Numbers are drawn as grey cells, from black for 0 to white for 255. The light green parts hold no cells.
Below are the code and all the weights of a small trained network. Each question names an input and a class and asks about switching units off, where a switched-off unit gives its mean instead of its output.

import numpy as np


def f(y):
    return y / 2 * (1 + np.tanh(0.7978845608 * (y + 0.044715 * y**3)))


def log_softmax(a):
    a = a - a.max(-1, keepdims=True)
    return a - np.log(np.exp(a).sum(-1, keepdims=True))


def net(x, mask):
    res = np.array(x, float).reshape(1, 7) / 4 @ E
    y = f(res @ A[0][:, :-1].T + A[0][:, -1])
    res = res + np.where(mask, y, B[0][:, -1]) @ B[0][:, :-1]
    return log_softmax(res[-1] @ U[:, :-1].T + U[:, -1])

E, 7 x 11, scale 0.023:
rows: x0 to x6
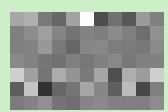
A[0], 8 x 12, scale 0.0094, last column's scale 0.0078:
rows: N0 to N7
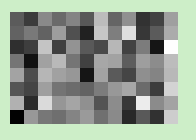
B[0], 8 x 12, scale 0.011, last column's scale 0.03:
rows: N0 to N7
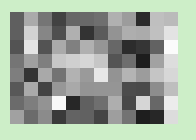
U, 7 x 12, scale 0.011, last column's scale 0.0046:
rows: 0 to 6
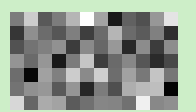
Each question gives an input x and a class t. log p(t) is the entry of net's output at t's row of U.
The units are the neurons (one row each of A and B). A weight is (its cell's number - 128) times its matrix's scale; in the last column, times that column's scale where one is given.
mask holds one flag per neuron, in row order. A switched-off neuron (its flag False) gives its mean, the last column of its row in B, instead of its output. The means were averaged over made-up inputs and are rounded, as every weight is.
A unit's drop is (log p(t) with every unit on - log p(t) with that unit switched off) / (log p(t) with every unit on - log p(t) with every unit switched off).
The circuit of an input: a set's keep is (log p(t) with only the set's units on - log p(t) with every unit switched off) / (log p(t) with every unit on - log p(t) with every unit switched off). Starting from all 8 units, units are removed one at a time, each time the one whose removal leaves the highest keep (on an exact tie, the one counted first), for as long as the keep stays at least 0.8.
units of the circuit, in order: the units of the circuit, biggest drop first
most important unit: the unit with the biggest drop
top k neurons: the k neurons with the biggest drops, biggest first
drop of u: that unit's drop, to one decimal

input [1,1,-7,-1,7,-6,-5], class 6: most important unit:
N6
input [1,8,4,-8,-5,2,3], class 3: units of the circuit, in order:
N7, N6
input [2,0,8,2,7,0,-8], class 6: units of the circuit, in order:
N2, N3
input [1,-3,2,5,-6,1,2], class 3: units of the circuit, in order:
N7, N6
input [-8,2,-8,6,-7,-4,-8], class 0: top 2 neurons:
N3, N2
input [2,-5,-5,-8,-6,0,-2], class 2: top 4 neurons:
N3, N7, N2, N1
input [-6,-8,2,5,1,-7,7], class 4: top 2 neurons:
N4, N6
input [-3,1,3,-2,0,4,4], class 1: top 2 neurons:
N4, N0
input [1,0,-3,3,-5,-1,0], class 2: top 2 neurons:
N3, N7
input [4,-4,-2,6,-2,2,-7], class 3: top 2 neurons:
N6, N3
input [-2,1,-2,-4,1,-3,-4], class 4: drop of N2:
0.4
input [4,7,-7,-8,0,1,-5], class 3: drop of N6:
0.3
